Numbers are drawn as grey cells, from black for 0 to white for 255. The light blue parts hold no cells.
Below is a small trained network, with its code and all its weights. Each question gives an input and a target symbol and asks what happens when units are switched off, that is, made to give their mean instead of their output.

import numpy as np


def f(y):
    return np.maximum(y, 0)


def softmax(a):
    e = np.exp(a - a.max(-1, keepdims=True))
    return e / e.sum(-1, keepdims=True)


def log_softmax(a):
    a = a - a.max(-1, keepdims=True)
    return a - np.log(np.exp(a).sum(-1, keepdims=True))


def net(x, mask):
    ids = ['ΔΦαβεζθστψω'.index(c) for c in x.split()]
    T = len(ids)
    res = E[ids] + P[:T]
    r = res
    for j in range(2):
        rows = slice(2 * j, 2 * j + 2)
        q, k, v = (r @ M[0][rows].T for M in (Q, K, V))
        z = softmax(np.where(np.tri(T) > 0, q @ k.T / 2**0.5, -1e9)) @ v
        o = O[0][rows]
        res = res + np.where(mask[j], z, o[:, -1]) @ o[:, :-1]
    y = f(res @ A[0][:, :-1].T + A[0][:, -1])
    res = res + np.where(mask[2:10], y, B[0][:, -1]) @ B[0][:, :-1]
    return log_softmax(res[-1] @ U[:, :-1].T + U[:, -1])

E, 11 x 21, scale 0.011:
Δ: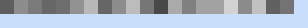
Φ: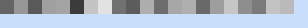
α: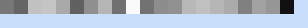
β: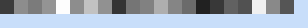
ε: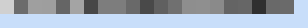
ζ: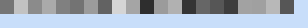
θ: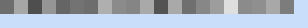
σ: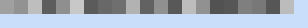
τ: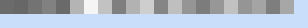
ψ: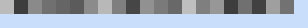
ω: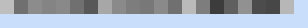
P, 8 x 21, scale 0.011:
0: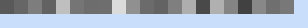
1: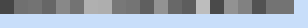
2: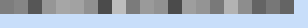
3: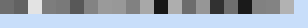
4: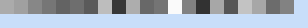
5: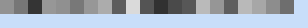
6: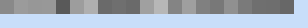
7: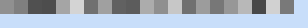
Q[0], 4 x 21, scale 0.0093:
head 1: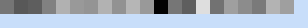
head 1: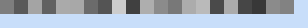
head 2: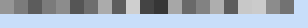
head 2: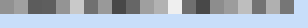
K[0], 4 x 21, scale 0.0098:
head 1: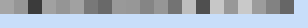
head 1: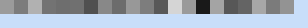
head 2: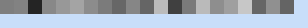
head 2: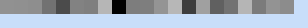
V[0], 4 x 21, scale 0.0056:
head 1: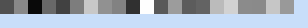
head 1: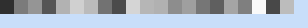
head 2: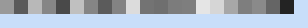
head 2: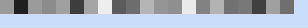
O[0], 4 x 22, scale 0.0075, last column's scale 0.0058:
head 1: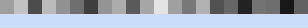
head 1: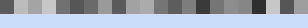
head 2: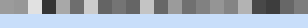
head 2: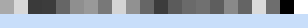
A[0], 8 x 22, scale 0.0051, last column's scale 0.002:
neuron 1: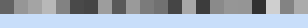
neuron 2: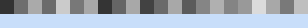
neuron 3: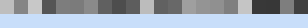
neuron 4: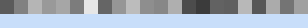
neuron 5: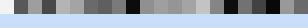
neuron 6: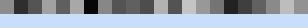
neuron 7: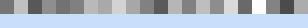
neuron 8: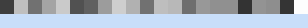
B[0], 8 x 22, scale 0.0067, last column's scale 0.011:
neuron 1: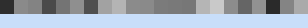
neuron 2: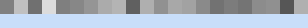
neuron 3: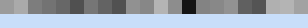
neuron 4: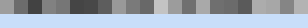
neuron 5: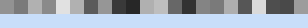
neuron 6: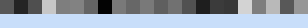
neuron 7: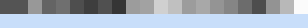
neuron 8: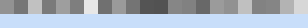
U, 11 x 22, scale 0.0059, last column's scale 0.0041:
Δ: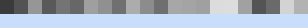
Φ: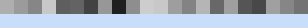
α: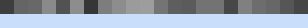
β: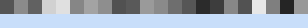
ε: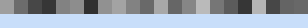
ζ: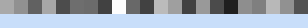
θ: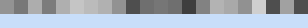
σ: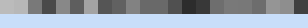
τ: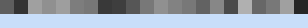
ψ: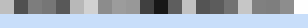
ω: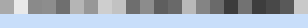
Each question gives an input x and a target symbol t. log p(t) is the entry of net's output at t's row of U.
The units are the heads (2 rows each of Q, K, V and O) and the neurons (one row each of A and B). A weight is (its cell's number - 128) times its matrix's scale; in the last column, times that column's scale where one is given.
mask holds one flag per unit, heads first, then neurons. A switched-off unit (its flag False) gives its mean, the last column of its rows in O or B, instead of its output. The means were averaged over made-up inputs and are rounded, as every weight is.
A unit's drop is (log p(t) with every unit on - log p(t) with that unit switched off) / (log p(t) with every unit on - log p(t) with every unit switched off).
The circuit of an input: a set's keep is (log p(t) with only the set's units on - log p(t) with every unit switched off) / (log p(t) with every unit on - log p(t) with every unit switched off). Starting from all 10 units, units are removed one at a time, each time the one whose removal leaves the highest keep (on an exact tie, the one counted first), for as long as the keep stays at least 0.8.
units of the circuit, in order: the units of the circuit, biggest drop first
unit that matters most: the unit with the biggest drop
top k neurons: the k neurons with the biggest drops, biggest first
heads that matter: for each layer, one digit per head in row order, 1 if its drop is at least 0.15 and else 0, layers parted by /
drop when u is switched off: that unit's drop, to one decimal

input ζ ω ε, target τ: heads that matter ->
01
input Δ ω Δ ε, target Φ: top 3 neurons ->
(neuron 3; neuron 8; neuron 5)
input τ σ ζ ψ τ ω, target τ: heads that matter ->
01
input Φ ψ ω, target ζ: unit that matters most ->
head 2
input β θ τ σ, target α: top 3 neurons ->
(neuron 1; neuron 6; neuron 8)
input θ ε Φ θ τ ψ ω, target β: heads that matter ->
10
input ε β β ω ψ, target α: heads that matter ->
11
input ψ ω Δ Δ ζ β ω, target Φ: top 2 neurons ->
(neuron 3; neuron 8)
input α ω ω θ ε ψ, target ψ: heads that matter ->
10
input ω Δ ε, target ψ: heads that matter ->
11
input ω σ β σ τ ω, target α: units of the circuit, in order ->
(head 2; head 1; neuron 1; neuron 6)
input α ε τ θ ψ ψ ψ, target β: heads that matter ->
10
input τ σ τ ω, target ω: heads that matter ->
10
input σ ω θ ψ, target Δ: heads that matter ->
11
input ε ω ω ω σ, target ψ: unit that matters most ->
head 1
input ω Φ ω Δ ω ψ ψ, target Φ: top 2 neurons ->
(neuron 3; neuron 8)
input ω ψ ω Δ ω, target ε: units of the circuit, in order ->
(head 1; head 2)
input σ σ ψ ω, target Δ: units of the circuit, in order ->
(head 1; head 2)
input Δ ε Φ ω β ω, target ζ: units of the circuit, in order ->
(head 1; head 2; neuron 6)
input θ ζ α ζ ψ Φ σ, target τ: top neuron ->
(neuron 6)
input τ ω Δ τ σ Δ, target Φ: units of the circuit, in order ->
(head 2; head 1)
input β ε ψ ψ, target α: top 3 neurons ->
(neuron 1; neuron 6; neuron 8)
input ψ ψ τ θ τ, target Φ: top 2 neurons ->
(neuron 7; neuron 1)
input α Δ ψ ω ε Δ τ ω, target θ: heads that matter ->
10
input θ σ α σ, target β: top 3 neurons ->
(neuron 5; neuron 7; neuron 6)
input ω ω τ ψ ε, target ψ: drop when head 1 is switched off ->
0.4
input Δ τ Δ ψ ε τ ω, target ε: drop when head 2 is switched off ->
0.5
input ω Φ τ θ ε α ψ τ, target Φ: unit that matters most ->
head 1
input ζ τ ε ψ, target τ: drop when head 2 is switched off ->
1.3
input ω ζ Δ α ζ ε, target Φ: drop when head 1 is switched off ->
0.2
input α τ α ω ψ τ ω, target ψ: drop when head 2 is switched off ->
0.4
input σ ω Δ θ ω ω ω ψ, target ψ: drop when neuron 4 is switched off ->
0.0
